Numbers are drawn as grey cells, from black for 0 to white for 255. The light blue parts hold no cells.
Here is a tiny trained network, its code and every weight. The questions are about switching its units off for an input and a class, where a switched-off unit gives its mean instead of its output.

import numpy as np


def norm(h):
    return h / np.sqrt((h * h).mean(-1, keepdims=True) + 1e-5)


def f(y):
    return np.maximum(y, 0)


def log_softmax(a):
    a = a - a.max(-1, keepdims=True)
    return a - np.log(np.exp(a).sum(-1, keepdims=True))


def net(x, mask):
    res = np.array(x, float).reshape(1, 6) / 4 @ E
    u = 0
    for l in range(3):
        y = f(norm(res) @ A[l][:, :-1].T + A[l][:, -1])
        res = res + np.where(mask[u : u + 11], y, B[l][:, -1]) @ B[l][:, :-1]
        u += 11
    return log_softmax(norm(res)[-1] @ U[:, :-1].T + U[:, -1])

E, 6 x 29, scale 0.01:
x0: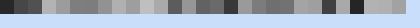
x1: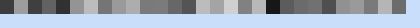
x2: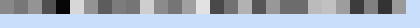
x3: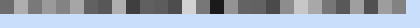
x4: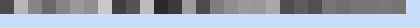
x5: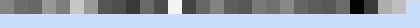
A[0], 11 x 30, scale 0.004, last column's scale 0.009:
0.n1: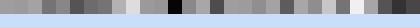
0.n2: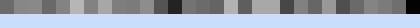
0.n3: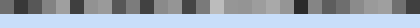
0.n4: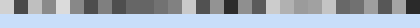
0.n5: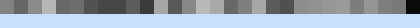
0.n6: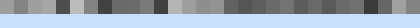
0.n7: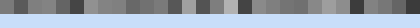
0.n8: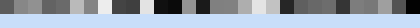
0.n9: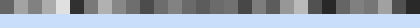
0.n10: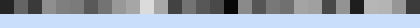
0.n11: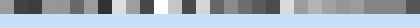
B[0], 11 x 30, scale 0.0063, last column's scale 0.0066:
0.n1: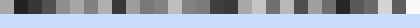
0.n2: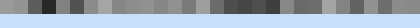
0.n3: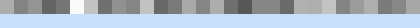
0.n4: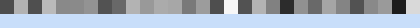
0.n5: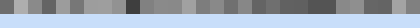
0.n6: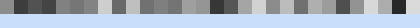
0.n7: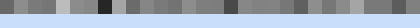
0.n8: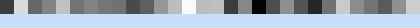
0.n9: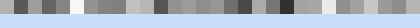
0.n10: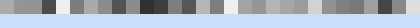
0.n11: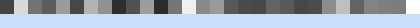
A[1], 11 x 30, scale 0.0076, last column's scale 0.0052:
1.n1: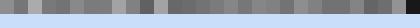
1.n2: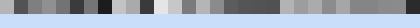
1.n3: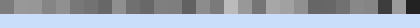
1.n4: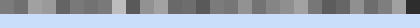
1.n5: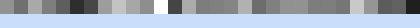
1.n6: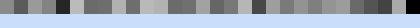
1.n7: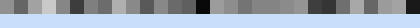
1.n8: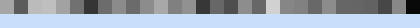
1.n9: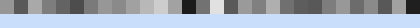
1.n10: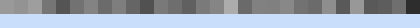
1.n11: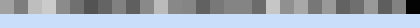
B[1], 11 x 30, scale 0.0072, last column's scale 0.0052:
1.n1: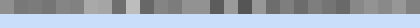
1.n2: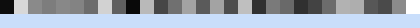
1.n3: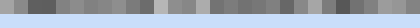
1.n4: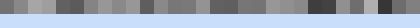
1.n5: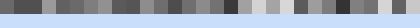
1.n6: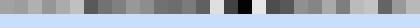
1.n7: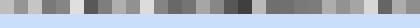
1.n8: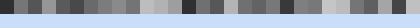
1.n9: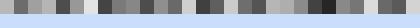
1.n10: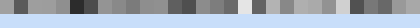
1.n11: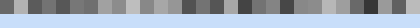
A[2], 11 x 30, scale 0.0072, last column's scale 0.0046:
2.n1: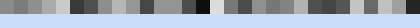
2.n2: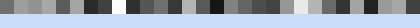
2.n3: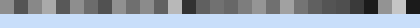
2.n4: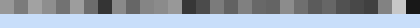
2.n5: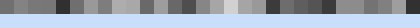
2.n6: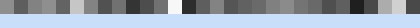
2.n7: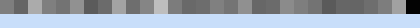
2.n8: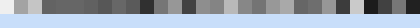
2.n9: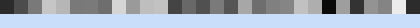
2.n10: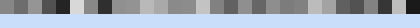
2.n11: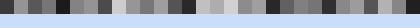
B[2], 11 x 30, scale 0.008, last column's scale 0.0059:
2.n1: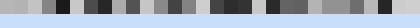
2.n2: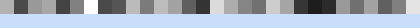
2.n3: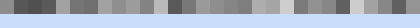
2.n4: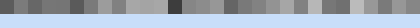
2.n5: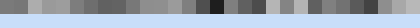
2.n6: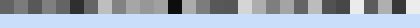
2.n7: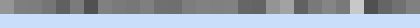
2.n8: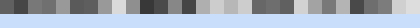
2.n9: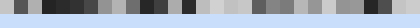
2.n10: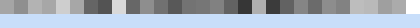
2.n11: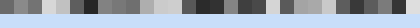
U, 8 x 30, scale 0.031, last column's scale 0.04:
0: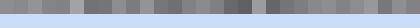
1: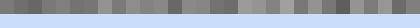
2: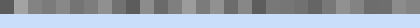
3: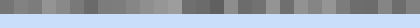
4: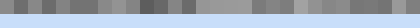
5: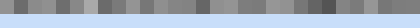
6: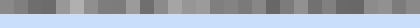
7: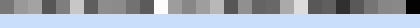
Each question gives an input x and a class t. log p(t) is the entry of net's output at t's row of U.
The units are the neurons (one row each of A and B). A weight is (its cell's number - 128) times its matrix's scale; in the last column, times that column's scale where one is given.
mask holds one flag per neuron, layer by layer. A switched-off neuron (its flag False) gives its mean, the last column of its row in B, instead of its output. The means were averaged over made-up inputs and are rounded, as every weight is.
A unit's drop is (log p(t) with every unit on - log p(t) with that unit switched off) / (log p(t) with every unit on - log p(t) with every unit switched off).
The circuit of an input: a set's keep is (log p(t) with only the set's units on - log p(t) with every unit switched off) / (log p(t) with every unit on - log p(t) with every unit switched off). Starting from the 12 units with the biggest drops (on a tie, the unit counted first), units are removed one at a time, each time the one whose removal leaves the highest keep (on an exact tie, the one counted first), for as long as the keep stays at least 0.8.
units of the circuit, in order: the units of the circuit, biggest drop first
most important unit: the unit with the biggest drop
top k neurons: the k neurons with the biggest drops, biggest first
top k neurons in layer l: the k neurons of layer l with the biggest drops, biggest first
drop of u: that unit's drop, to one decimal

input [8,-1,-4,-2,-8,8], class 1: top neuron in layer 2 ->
[2.n6]
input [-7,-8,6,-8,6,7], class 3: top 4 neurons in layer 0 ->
[0.n1 0.n4 0.n11 0.n10]
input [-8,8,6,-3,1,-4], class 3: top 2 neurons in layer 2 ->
[2.n11 2.n5]
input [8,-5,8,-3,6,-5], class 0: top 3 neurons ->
[1.n6 2.n10 2.n8]
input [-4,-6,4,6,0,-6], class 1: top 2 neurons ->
[0.n1 1.n5]
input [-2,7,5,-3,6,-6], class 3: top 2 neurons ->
[2.n11 0.n11]
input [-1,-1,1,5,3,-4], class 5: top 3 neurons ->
[2.n2 0.n6 0.n11]
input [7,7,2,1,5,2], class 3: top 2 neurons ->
[2.n11 2.n5]
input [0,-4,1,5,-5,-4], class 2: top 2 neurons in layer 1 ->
[1.n2 1.n9]
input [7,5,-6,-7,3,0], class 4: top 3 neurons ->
[2.n9 2.n2 0.n10]
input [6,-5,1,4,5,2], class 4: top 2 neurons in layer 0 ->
[0.n11 0.n10]
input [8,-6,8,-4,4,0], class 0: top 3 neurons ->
[1.n6 2.n10 2.n8]
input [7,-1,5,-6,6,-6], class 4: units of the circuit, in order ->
[2.n9 0.n11]
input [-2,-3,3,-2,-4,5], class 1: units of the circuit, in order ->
[2.n6]
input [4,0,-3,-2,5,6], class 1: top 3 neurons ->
[2.n6 0.n11 1.n2]
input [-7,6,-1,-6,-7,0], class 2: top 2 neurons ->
[1.n2 0.n10]
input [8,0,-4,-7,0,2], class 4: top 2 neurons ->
[2.n9 0.n10]
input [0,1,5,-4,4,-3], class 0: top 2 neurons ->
[0.n11 2.n10]
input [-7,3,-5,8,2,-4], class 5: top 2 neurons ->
[2.n2 0.n10]
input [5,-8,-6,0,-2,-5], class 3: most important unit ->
1.n8
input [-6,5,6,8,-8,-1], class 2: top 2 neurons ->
[1.n2 0.n11]
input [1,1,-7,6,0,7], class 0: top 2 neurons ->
[2.n1 0.n1]
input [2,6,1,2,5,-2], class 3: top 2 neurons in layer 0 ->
[0.n11 0.n6]
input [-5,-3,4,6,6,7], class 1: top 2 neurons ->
[2.n6 0.n11]
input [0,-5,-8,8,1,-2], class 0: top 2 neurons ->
[2.n1 1.n7]
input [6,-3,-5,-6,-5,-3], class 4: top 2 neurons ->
[2.n9 2.n2]
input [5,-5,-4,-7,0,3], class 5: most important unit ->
1.n9
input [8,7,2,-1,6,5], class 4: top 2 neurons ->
[2.n9 0.n10]
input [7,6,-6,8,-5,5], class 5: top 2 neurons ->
[2.n2 2.n8]
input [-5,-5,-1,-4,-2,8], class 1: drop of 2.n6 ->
0.2
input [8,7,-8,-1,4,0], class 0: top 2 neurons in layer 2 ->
[2.n1 2.n8]
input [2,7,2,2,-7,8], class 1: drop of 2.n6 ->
0.5
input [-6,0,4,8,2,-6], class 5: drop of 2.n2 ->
1.4
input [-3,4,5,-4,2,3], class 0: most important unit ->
2.n10
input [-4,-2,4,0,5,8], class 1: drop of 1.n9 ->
0.0
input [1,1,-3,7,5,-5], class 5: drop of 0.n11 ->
0.1
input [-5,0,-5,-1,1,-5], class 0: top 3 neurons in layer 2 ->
[2.n1 2.n6 2.n9]
